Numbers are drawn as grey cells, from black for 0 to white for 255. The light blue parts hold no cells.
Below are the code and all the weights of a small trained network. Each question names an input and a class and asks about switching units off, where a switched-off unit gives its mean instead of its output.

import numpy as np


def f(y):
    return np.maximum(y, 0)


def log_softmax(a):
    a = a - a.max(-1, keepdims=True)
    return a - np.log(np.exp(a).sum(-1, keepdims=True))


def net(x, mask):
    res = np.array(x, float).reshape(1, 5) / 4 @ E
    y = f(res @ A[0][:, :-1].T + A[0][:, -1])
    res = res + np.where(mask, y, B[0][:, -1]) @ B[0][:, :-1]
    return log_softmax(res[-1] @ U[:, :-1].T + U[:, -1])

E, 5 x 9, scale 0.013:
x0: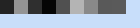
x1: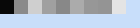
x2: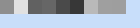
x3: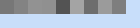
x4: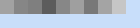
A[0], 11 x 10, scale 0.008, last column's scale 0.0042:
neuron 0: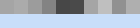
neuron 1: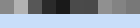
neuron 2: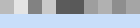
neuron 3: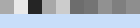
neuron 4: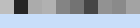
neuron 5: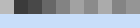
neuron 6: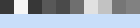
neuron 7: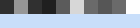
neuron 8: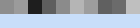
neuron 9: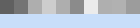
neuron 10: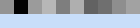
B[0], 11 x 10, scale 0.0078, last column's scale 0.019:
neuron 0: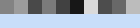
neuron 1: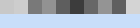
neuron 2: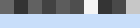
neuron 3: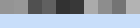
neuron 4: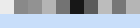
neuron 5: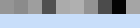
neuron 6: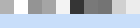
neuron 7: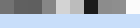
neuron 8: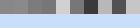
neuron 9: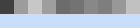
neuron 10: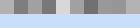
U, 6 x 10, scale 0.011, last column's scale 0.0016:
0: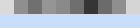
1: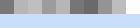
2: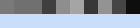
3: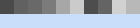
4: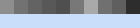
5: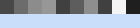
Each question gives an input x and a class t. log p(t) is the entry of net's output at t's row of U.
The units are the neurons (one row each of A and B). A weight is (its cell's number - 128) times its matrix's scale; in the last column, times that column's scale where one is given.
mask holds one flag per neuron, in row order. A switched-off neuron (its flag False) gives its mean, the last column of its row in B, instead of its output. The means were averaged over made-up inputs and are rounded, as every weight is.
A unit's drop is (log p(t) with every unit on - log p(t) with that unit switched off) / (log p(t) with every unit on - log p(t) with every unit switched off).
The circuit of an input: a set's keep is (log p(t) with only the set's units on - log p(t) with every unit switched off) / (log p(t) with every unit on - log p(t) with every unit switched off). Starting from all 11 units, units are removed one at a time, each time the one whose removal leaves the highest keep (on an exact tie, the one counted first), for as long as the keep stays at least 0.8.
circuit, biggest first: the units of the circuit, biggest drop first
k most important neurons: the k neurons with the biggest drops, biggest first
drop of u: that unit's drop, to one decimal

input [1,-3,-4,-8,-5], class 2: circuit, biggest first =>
(neuron 6)
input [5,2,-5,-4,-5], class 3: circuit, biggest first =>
(neuron 1; neuron 7)
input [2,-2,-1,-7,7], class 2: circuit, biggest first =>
(neuron 6; neuron 4)
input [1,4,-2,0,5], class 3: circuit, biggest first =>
(neuron 6; neuron 1)
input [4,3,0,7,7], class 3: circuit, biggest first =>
(neuron 7; neuron 4)
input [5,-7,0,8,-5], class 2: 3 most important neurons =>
(neuron 4; neuron 7; neuron 8)
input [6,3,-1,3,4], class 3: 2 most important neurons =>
(neuron 7; neuron 4)
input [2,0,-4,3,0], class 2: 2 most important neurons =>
(neuron 6; neuron 9)
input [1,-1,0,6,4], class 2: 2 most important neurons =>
(neuron 6; neuron 4)
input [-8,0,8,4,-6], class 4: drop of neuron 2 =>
0.3
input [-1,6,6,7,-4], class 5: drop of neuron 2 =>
0.1
